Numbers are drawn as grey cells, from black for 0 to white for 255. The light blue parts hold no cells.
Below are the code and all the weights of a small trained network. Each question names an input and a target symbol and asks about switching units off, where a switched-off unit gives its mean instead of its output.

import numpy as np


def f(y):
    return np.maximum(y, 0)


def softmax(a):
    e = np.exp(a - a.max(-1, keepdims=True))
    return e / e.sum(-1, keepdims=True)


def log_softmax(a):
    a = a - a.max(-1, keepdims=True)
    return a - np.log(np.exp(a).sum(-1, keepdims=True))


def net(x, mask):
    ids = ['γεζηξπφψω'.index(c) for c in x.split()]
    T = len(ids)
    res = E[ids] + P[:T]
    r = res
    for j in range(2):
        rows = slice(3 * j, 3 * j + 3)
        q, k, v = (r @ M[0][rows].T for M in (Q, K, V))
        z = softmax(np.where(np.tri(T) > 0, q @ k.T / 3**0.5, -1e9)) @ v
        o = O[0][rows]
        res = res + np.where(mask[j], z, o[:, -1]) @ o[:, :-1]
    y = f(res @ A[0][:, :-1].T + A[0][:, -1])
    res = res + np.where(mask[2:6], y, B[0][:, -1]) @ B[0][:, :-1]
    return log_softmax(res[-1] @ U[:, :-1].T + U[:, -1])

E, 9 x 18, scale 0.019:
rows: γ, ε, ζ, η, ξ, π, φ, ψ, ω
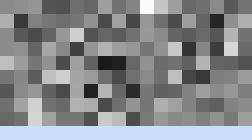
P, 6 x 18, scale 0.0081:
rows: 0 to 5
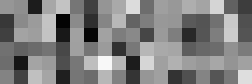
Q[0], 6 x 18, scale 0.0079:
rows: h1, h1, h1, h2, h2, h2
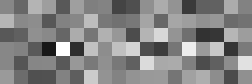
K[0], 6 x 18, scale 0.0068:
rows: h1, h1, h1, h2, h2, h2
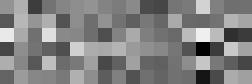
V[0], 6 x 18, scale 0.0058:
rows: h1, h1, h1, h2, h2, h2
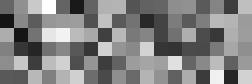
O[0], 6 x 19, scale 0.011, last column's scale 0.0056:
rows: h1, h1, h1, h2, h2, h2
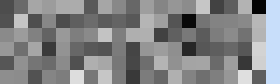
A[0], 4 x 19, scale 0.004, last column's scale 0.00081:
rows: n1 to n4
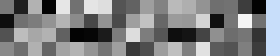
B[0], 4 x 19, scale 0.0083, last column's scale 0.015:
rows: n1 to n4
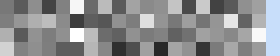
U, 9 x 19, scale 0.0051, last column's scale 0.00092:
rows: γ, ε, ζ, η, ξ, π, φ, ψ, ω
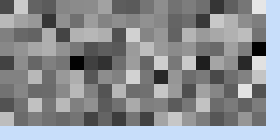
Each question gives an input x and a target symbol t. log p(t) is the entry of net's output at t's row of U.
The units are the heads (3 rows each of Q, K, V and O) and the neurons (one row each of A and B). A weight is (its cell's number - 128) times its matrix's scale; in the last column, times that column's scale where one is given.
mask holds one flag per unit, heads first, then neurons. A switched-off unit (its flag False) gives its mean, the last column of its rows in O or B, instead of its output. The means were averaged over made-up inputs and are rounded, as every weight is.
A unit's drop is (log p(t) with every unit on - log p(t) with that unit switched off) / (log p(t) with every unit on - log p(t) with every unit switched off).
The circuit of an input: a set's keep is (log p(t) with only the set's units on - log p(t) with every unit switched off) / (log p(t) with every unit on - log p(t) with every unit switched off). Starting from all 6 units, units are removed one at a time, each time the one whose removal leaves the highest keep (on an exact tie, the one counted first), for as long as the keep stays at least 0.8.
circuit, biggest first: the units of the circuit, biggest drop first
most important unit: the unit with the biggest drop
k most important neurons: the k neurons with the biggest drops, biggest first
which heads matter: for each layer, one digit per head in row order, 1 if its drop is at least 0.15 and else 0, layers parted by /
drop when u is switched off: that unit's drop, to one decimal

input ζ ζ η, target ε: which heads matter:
10
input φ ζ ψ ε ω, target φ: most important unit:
h1
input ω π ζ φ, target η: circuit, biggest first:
[h1 n2]
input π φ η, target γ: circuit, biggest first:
[h2 h1]
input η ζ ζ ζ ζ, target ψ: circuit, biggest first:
[h2 n1]
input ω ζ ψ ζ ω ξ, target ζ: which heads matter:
01
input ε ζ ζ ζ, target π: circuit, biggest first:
[h1 n1]
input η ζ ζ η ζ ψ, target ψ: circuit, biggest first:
[h2 n3]
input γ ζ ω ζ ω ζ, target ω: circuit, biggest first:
[h1 n4]
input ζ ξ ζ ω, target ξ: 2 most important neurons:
[n3 n1]
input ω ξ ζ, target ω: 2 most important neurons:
[n3 n2]
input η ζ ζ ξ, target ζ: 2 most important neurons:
[n3 n2]
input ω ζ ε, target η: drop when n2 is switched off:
0.7
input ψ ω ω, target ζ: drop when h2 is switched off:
1.4
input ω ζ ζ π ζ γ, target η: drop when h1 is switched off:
1.3
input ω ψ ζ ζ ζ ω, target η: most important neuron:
[n2]
